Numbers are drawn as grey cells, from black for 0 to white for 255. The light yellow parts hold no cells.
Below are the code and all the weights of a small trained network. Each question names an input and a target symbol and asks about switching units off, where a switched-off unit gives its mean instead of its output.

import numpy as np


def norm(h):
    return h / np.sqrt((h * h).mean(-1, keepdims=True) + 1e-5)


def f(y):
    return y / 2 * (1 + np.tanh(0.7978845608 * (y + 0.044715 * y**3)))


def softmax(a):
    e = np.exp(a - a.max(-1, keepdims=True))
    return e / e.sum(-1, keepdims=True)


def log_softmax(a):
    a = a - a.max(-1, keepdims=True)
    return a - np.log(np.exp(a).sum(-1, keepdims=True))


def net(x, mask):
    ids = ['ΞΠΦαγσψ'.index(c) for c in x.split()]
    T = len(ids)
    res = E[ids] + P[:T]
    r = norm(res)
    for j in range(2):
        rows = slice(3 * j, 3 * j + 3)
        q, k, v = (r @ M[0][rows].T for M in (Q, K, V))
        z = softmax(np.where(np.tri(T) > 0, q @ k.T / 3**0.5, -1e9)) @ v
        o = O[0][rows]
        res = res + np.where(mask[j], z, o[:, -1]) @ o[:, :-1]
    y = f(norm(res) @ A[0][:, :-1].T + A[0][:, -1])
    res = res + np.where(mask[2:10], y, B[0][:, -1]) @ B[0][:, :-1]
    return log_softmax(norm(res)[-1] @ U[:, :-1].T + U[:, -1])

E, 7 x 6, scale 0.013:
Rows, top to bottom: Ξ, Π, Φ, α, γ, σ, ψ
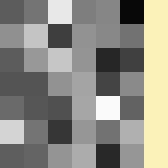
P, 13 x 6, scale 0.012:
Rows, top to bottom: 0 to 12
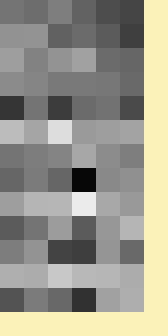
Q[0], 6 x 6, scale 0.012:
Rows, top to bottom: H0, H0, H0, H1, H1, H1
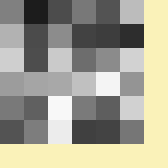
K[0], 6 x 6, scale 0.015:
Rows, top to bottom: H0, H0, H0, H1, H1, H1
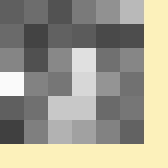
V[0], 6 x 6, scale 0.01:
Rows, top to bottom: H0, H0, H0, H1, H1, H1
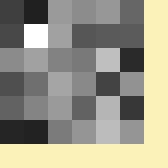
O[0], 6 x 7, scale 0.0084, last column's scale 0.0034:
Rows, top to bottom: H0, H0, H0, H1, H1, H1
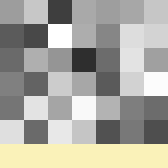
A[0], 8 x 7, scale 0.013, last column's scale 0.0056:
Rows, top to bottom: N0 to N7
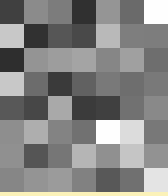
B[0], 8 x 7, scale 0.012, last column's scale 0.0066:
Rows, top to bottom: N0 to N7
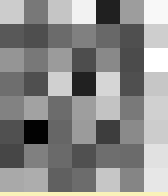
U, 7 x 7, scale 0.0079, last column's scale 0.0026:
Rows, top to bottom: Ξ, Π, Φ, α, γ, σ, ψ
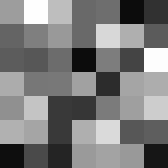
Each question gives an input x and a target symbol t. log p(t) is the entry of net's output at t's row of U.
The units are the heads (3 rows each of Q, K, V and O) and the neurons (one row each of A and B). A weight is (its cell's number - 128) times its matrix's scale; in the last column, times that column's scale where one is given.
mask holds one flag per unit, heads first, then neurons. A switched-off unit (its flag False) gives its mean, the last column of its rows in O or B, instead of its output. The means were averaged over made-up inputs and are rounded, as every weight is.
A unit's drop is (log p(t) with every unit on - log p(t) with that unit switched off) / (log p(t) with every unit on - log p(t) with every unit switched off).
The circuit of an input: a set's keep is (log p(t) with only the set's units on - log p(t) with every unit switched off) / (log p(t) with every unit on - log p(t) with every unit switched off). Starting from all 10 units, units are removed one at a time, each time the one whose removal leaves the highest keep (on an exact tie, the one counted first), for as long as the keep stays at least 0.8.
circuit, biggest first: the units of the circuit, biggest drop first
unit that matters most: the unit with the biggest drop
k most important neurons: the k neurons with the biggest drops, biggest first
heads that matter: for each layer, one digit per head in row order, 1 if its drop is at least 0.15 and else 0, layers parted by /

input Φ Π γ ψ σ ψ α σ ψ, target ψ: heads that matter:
11
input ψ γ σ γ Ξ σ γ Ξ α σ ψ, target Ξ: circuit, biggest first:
(H1 N2)
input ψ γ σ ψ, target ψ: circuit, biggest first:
(N0 N3)
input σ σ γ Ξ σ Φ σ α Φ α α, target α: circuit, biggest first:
(H1)
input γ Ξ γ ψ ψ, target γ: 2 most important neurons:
(N0 N5)
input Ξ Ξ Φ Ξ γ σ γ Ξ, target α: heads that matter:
10
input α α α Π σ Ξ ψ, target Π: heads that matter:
01
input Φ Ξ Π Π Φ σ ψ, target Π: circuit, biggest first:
(N0 H1 N5)
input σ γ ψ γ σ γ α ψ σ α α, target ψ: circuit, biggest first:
(N0 N3 H1 N4)
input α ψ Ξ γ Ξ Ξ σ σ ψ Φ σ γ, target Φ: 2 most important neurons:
(N3 N1)
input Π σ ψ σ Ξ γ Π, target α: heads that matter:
00
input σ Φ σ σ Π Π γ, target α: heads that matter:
11
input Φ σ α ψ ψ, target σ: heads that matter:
10
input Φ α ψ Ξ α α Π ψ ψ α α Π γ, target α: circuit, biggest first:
(N0)
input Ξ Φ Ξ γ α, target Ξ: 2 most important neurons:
(N5 N0)
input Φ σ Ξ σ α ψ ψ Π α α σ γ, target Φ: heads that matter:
11
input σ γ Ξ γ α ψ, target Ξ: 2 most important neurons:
(N5 N3)
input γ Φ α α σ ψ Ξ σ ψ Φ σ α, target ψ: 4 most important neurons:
(N0 N2 N6 N3)
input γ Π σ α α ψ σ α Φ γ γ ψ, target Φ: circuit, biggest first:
(N0 N6)
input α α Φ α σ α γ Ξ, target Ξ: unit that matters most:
H1
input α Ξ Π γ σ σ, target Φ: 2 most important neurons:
(N3 N1)
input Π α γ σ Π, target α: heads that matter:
01
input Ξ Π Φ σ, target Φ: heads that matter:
00
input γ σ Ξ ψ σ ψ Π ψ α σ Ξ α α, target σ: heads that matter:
11
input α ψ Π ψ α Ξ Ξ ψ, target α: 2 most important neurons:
(N3 N2)
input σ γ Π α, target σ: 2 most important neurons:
(N4 N0)
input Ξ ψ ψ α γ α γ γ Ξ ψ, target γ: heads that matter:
10
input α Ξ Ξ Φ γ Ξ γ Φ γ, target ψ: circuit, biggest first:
(N5)
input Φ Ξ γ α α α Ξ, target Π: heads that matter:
10
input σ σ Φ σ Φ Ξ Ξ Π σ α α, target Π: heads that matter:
11
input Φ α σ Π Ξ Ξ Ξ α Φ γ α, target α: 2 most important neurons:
(N3 N4)
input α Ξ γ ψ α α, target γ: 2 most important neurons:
(N0 N5)
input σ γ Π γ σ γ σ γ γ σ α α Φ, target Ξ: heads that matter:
00
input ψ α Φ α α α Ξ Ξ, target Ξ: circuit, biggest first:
(H1)
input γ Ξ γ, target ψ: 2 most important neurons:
(N5 N0)
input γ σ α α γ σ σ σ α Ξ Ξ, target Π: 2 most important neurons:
(N0 N5)
